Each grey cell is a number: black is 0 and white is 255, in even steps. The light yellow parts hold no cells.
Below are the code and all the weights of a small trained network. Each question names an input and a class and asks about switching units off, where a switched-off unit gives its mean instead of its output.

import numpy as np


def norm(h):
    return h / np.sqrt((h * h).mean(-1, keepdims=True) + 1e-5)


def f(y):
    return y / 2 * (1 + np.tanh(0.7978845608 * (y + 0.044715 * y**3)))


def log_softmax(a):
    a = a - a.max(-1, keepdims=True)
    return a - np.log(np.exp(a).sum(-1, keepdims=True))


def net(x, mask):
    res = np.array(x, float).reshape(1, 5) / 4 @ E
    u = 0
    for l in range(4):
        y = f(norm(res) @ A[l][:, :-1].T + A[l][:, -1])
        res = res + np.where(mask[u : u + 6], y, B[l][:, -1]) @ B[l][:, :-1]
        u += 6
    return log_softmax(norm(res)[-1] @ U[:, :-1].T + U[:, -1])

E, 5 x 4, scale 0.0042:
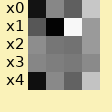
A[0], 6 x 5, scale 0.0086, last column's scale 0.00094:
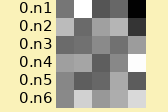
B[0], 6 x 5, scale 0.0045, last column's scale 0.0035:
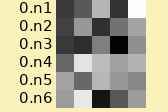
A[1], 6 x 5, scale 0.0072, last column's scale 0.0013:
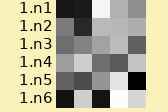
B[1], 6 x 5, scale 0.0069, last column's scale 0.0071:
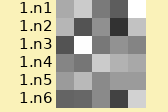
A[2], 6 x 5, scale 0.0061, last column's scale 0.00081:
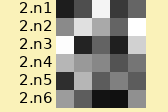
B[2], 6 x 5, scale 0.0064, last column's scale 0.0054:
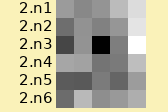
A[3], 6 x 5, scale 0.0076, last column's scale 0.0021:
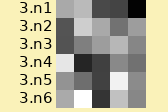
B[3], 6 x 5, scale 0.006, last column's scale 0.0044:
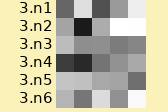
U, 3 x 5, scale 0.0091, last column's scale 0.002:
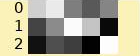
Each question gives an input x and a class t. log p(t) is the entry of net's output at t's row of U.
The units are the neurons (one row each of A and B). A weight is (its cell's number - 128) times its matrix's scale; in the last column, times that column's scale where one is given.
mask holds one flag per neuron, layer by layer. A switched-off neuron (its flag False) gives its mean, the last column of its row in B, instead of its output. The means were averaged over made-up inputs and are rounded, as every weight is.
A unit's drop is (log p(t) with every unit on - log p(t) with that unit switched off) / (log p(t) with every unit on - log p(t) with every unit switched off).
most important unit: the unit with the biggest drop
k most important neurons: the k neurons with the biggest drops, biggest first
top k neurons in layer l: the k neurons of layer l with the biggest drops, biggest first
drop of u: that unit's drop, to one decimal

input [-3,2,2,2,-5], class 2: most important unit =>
1.n1
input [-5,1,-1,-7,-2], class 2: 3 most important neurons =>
[1.n1, 1.n3, 3.n4]
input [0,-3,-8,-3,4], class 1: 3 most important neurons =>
[2.n3, 2.n1, 3.n2]
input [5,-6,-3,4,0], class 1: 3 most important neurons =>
[2.n3, 1.n4, 3.n2]
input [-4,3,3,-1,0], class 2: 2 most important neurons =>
[0.n4, 1.n2]
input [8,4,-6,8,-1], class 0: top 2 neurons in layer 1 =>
[1.n1, 1.n2]
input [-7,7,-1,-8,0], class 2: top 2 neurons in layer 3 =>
[3.n4, 3.n6]
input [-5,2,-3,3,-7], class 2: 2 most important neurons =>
[1.n1, 3.n4]
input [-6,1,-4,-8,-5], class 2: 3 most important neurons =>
[1.n1, 3.n4, 1.n3]
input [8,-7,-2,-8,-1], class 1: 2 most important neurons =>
[2.n3, 1.n4]
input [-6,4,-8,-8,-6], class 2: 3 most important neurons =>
[1.n1, 2.n3, 3.n4]
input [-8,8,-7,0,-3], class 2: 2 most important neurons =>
[2.n3, 3.n4]
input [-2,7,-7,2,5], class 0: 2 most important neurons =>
[1.n1, 1.n2]
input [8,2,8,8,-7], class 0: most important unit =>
1.n2
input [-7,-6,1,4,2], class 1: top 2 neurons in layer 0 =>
[0.n4, 0.n1]
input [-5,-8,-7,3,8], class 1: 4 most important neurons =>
[2.n3, 1.n4, 3.n2, 1.n1]
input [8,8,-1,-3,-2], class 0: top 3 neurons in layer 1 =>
[1.n1, 1.n2, 1.n5]
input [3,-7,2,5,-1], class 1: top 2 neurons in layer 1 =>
[1.n4, 1.n1]
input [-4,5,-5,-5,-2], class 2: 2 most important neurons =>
[0.n4, 2.n3]
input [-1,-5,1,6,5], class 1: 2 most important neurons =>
[2.n3, 1.n4]
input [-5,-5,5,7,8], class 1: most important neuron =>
[2.n3]
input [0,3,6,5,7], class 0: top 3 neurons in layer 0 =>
[0.n5, 0.n2, 0.n4]
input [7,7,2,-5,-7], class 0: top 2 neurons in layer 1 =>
[1.n1, 1.n2]
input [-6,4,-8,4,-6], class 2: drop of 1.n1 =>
0.2
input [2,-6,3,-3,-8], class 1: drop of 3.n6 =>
0.2
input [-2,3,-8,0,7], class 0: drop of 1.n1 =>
0.8
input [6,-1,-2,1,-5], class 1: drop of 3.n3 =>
0.0
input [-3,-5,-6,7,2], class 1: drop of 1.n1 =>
0.1
